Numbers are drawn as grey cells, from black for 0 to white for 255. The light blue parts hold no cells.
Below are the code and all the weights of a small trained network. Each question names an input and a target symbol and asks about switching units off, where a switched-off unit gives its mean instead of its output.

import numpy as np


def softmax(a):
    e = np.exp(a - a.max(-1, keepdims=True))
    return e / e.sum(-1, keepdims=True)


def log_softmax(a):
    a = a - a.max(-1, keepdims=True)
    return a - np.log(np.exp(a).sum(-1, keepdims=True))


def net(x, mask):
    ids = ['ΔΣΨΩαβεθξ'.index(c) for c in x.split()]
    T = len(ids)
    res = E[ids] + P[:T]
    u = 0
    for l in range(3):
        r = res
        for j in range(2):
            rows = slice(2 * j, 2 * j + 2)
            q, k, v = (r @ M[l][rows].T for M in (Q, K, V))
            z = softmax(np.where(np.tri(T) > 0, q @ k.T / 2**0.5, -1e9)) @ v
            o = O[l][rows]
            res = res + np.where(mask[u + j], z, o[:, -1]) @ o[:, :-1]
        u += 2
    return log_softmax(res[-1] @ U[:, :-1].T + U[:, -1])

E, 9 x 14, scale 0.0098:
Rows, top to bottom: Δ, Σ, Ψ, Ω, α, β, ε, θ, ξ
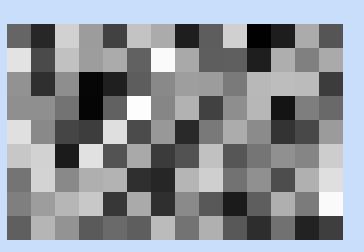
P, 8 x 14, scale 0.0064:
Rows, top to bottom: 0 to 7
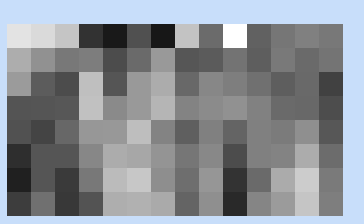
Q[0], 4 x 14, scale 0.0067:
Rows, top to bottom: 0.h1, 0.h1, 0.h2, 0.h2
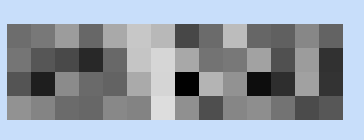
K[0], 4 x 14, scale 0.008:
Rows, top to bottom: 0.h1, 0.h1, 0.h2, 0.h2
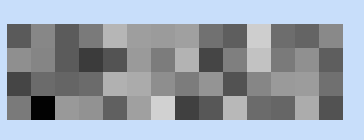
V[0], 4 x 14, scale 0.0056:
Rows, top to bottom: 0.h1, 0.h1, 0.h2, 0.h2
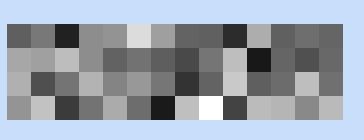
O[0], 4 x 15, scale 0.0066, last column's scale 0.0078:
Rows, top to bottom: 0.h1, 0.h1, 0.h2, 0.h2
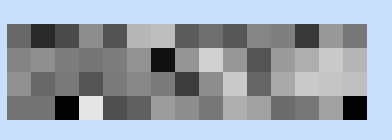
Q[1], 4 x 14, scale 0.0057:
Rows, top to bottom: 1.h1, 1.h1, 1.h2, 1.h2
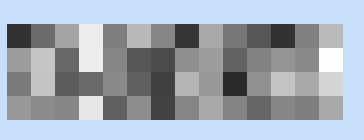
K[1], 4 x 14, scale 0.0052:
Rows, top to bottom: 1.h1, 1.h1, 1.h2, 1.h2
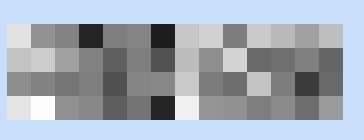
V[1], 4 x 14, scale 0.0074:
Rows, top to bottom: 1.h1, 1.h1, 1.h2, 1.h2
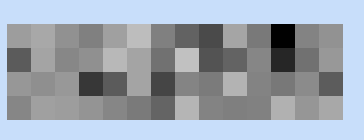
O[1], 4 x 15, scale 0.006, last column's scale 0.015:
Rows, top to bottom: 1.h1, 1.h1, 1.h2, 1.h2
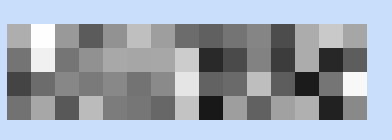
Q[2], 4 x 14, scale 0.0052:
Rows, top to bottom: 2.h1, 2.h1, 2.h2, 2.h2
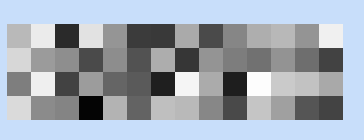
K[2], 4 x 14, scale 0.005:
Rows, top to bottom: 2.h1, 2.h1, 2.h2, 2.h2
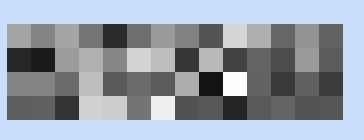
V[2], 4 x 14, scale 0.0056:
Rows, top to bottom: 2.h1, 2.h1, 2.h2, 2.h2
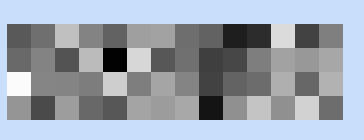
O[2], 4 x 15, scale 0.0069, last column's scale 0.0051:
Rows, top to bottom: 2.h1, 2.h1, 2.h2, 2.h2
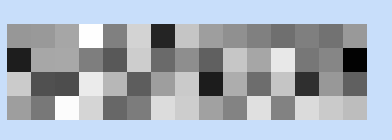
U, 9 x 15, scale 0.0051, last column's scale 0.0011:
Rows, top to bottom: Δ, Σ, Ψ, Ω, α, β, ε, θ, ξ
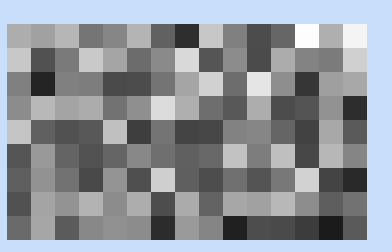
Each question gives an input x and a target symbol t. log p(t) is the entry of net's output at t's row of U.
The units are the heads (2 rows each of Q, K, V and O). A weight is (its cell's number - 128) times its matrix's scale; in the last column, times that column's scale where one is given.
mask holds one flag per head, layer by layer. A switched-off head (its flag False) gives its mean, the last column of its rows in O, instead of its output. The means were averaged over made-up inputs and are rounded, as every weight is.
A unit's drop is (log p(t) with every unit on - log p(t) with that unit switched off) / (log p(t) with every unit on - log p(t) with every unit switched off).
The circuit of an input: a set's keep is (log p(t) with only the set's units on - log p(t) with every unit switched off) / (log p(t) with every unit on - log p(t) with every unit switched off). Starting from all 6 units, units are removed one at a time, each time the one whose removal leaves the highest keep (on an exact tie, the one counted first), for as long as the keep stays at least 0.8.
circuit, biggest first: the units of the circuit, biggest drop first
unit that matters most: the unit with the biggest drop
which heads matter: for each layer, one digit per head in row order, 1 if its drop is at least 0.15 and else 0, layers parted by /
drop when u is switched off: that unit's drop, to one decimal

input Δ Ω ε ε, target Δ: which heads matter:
10 / 01 / 01
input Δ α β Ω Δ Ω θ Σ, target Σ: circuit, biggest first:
[2.h2; 0.h1; 0.h2]
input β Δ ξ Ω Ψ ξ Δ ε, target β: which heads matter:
01 / 00 / 10
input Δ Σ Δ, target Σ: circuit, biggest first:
[2.h2]
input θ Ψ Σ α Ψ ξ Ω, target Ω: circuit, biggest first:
[0.h1; 1.h1]
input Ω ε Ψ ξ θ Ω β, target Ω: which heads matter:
01 / 10 / 01
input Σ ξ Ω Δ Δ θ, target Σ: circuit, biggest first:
[2.h2; 1.h2; 0.h1]
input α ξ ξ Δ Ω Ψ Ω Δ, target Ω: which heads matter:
11 / 00 / 01
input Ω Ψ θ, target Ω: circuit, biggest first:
[1.h1; 2.h2; 0.h2]
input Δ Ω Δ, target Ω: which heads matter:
10 / 11 / 01
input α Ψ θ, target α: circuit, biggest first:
[2.h1; 2.h2; 0.h1]
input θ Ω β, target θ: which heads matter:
00 / 01 / 10
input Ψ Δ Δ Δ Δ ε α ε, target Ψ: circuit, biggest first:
[1.h1; 0.h2]
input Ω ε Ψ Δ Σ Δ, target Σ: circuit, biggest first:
[2.h2; 0.h2]
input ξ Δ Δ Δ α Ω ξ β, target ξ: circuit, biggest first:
[2.h2; 0.h2; 0.h1]
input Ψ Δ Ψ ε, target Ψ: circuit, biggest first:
[1.h1]
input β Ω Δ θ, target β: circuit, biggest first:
[2.h1; 0.h2; 2.h2]
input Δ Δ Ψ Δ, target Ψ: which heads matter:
00 / 11 / 00
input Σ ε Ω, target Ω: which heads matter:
10 / 10 / 01
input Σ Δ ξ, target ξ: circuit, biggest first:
[2.h2; 2.h1]
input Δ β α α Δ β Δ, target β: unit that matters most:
2.h1
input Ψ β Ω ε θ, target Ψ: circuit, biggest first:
[1.h1; 0.h2]
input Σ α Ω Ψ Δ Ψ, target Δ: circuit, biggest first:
[1.h2; 1.h1]
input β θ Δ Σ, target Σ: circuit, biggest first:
[2.h2; 0.h2]
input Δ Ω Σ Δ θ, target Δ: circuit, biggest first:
[0.h1; 1.h2; 2.h2]
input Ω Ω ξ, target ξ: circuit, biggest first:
[2.h2; 0.h2]
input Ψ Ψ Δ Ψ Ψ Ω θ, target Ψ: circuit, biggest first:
[1.h1]
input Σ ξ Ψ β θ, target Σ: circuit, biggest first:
[2.h2; 1.h2; 0.h1]
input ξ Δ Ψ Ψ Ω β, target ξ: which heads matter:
11 / 00 / 01
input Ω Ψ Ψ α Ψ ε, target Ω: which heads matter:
01 / 10 / 01
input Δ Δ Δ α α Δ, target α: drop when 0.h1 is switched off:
0.0
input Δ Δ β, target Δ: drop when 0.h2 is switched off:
0.1
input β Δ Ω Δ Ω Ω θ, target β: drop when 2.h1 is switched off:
0.7
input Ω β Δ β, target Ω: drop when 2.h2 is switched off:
0.3
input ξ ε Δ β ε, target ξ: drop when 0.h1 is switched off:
0.2
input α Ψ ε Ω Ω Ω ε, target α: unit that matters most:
2.h1
